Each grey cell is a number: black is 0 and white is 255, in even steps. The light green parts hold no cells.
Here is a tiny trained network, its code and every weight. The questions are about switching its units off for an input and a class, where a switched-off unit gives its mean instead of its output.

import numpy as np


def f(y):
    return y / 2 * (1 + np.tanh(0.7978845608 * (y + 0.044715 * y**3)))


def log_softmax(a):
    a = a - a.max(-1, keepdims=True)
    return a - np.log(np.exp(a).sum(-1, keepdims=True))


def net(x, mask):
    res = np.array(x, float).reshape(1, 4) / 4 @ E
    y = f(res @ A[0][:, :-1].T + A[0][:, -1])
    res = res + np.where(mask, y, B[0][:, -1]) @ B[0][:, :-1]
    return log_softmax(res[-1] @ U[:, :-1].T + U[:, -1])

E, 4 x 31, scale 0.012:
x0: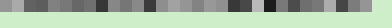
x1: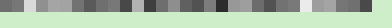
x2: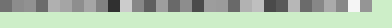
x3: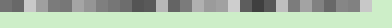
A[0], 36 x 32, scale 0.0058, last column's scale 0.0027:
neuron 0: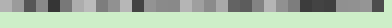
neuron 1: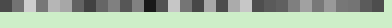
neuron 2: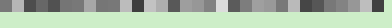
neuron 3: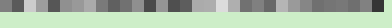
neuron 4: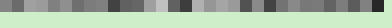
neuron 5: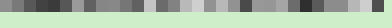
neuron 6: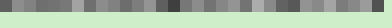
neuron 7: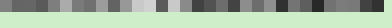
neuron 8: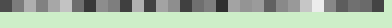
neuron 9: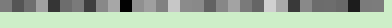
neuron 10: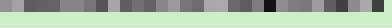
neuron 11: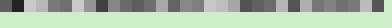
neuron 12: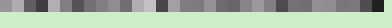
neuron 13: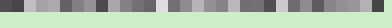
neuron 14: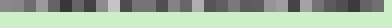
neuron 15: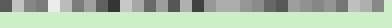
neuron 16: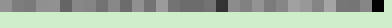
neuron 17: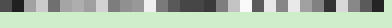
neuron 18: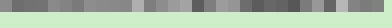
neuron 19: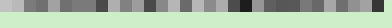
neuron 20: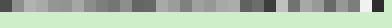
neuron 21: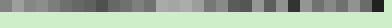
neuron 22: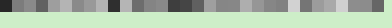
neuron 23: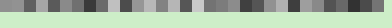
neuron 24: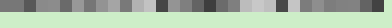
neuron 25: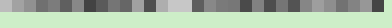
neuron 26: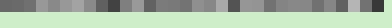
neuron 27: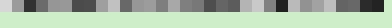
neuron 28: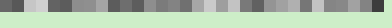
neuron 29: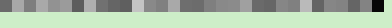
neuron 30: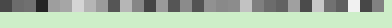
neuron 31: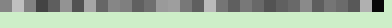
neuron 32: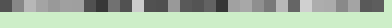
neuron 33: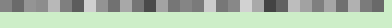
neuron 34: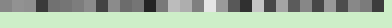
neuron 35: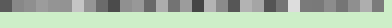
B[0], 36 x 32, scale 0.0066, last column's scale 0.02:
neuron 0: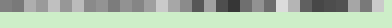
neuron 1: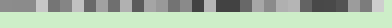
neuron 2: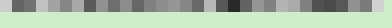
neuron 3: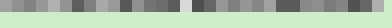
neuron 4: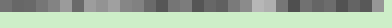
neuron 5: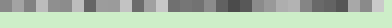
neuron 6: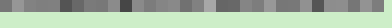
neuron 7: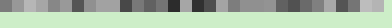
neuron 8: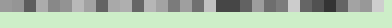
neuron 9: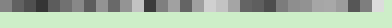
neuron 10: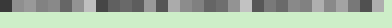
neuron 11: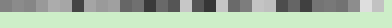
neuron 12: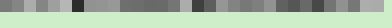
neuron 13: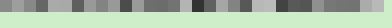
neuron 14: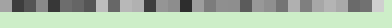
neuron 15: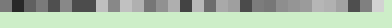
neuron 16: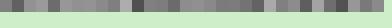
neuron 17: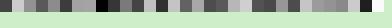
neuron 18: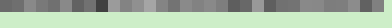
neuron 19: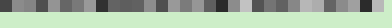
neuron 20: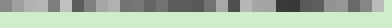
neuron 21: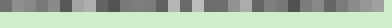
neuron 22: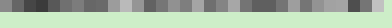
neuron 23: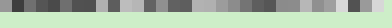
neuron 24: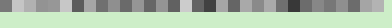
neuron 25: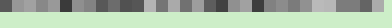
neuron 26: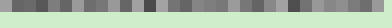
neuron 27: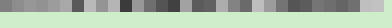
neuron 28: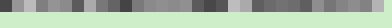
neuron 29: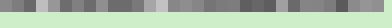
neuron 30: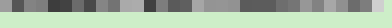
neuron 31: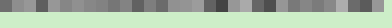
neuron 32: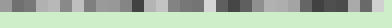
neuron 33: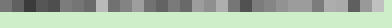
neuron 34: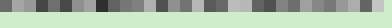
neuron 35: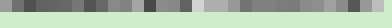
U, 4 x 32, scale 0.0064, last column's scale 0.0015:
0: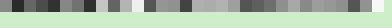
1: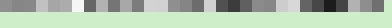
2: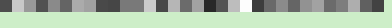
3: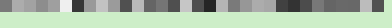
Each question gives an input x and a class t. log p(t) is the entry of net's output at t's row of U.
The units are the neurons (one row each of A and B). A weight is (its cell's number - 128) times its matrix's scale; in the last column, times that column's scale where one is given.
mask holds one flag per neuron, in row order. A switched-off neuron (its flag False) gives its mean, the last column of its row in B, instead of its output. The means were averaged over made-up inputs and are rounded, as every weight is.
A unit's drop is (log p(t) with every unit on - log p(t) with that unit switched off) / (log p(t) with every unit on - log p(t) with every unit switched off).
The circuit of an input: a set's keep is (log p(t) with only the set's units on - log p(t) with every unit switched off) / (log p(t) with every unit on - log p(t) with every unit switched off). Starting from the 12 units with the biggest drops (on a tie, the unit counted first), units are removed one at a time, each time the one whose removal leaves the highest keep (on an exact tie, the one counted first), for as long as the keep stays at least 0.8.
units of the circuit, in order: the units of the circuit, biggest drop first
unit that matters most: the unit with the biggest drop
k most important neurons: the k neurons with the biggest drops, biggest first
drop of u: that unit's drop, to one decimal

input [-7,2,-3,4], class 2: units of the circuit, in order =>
neuron 17
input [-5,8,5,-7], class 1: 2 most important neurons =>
neuron 32; neuron 1
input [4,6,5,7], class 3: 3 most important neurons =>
neuron 11; neuron 13; neuron 20
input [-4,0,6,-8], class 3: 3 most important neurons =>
neuron 24; neuron 7; neuron 27
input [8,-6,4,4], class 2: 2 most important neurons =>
neuron 34; neuron 19
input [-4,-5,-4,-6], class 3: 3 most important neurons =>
neuron 24; neuron 7; neuron 32
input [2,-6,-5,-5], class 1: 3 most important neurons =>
neuron 0; neuron 5; neuron 15
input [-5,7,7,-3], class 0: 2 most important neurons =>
neuron 15; neuron 30
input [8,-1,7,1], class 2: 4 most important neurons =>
neuron 34; neuron 19; neuron 10; neuron 25
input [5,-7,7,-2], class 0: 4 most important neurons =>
neuron 15; neuron 30; neuron 35; neuron 32
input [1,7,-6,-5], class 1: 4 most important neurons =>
neuron 32; neuron 8; neuron 1; neuron 15
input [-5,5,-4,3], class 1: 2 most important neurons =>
neuron 32; neuron 8
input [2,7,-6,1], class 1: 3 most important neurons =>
neuron 32; neuron 8; neuron 1
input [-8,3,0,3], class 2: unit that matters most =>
neuron 17
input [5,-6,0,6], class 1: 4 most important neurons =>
neuron 5; neuron 0; neuron 2; neuron 17
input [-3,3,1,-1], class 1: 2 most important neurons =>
neuron 34; neuron 19
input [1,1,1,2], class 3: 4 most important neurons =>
neuron 17; neuron 9; neuron 23; neuron 14
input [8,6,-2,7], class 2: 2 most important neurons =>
neuron 34; neuron 25
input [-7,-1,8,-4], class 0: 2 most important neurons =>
neuron 30; neuron 15
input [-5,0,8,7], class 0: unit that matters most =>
neuron 15
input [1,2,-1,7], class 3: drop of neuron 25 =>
0.0
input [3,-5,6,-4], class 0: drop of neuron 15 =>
0.1
